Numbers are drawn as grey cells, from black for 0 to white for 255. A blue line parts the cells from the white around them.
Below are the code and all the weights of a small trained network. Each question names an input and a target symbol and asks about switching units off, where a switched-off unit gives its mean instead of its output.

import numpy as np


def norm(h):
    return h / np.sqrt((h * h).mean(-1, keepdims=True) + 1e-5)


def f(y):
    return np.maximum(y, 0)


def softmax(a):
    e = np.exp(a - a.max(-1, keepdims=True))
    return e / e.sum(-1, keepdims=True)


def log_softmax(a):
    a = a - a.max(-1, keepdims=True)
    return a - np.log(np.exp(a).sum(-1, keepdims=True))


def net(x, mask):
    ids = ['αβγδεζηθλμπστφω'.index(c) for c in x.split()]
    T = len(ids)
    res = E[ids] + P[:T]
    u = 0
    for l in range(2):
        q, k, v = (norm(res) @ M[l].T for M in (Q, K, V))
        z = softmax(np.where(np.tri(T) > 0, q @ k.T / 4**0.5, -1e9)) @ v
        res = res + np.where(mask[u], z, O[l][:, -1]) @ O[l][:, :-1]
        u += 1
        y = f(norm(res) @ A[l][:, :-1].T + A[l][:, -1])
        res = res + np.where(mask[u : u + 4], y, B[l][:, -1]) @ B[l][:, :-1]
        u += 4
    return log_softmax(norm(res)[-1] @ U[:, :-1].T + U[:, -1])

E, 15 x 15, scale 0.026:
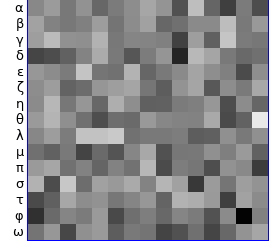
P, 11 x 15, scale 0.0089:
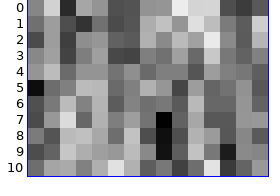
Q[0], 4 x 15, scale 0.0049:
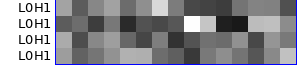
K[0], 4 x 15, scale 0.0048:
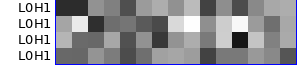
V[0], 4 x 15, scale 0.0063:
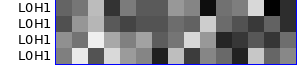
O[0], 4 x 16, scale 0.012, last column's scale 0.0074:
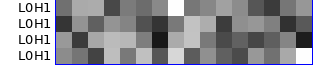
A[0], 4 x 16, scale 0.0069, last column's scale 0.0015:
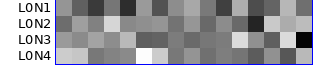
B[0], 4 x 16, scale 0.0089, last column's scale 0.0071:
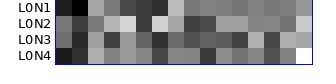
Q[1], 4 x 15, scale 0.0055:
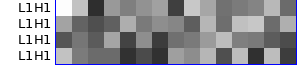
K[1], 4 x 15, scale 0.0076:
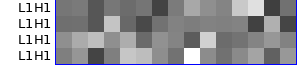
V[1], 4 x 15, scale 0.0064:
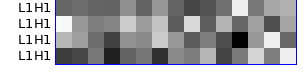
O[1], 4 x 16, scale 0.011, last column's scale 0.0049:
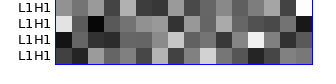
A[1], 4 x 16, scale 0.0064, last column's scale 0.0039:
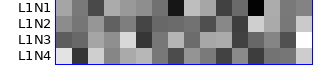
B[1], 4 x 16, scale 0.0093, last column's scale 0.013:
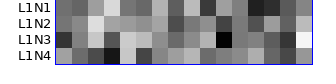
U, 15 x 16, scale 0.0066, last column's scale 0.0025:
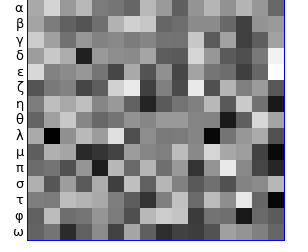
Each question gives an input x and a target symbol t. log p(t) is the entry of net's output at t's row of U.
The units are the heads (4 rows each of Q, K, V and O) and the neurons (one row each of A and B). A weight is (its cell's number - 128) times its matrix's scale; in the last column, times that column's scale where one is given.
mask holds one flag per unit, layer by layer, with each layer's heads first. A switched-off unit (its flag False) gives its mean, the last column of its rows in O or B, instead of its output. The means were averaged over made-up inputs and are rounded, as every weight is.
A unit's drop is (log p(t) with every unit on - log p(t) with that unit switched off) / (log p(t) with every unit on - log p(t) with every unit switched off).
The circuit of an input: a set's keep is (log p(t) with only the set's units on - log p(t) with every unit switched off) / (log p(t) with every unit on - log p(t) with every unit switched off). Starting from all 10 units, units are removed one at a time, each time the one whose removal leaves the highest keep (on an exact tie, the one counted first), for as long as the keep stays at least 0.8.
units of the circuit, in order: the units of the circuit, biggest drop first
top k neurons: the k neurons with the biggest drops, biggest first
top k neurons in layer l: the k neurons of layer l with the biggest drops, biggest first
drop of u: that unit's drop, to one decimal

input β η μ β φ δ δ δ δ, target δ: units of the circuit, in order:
[L0H1]
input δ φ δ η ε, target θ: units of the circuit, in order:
[L1H1, L0H1]
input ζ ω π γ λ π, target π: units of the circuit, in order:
[L1H1, L0H1]
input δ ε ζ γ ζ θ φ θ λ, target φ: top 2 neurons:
[L1N3, L1N4]
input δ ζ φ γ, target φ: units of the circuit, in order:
[L0H1, L1N3]
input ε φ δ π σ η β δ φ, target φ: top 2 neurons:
[L1N3, L0N4]
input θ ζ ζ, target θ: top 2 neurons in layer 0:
[L0N1, L0N3]
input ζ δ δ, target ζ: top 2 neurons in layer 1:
[L1N3, L1N4]
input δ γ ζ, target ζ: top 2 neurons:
[L0N4, L0N2]
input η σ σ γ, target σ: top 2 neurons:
[L1N4, L0N3]
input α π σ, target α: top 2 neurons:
[L1N3, L0N4]
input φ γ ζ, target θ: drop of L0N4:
-0.1
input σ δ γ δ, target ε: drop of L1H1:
0.7
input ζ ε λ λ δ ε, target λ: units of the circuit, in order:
[L0H1]
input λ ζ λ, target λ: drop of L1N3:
0.0
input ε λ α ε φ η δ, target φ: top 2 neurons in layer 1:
[L1N3, L1N2]
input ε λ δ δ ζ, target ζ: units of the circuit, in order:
[L0H1, L1N3]
